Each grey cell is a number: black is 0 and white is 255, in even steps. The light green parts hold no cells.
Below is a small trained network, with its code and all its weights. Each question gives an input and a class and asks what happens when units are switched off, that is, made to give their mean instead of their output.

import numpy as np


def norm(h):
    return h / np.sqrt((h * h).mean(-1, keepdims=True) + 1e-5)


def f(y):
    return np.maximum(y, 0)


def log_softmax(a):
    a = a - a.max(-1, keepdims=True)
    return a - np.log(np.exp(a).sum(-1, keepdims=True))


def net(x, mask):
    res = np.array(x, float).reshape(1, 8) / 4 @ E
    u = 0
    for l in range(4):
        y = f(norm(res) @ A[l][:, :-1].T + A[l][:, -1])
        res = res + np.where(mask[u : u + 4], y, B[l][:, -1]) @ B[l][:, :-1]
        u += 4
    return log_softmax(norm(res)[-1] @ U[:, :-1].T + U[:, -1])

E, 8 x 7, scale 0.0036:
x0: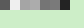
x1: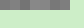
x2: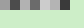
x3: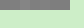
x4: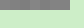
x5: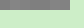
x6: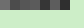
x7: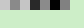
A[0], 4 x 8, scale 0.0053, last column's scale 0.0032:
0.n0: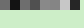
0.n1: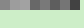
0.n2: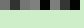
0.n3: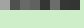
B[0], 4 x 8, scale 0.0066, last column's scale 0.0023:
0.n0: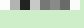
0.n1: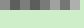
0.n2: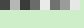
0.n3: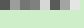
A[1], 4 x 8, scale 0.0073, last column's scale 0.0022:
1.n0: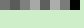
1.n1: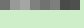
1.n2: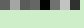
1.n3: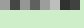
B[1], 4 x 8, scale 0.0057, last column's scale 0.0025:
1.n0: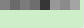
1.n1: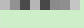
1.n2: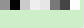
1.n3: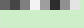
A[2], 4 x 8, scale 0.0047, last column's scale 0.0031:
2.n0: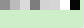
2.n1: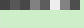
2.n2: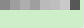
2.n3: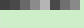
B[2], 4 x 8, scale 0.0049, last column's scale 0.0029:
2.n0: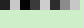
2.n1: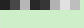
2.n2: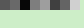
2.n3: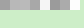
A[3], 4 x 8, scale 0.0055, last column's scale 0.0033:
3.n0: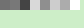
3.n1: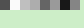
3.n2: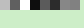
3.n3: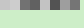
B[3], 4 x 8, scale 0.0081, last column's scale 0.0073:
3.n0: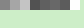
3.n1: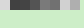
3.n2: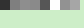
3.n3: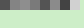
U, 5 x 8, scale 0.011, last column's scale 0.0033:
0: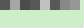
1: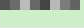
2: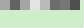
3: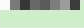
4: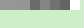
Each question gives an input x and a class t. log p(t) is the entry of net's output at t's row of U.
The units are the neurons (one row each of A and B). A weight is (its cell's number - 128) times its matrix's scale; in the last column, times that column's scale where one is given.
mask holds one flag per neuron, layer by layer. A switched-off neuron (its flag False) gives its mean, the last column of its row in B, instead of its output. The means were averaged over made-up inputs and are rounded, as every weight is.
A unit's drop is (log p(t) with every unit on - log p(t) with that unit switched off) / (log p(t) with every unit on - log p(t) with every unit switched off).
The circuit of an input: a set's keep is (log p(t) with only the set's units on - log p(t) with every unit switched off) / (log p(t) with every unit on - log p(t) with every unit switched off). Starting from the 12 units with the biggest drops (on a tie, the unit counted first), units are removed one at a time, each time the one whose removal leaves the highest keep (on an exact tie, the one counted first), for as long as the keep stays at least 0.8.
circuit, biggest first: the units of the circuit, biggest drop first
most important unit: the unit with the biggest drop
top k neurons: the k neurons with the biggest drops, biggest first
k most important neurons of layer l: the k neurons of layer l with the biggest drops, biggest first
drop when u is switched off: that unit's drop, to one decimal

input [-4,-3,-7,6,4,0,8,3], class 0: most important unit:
0.n2
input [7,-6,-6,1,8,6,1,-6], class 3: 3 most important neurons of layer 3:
3.n1; 3.n3; 3.n2
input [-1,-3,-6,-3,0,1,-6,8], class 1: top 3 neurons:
3.n2; 0.n2; 0.n3
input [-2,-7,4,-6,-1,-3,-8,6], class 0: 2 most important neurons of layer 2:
2.n0; 2.n2
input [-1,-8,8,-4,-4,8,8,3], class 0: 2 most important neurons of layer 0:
0.n2; 0.n3
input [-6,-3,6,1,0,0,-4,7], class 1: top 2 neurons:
3.n2; 1.n2
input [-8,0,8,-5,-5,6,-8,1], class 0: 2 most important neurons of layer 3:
3.n1; 3.n3
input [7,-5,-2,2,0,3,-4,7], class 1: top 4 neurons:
3.n2; 0.n0; 3.n3; 0.n1
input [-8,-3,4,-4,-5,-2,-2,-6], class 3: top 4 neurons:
0.n0; 3.n3; 3.n2; 1.n2
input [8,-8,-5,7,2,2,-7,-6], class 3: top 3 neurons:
3.n1; 0.n2; 0.n3
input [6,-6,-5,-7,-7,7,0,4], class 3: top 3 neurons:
3.n1; 1.n3; 1.n1
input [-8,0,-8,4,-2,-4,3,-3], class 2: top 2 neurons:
1.n2; 3.n1
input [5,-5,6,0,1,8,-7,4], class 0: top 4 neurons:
2.n0; 1.n2; 3.n0; 0.n0
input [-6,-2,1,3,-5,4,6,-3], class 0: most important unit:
0.n2
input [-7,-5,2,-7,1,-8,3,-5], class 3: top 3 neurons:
0.n0; 3.n3; 3.n2
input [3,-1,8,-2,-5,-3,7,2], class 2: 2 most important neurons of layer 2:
2.n0; 2.n3
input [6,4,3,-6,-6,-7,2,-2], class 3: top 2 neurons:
3.n1; 1.n2
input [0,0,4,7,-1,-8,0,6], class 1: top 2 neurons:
3.n2; 1.n2
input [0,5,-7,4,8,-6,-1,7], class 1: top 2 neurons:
3.n2; 1.n3
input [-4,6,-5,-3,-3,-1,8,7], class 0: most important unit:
0.n3
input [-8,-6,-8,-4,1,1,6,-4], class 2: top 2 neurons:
1.n2; 3.n1
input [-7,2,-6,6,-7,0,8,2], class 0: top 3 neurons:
0.n2; 0.n3; 3.n1
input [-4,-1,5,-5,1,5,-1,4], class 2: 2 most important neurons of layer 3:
3.n0; 3.n1
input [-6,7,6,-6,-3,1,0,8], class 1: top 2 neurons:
3.n2; 1.n2
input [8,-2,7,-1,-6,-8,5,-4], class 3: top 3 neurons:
3.n1; 1.n2; 1.n1
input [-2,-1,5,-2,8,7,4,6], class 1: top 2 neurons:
3.n2; 1.n2
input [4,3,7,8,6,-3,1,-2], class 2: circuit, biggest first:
1.n3
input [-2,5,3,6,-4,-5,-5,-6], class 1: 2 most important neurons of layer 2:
2.n1; 2.n3
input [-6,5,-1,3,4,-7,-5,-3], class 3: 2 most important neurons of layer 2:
2.n3; 2.n2
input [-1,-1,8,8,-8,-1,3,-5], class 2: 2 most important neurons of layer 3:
3.n3; 3.n2
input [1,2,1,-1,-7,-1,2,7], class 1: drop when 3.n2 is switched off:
0.4
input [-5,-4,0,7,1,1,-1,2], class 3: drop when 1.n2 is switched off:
0.1
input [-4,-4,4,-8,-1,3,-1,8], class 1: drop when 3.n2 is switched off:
0.8
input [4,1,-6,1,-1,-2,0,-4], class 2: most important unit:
1.n2
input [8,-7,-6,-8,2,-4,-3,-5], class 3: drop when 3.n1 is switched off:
1.1
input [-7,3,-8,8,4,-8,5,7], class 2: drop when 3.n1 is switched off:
0.2
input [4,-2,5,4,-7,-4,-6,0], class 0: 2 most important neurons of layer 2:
2.n0; 2.n2
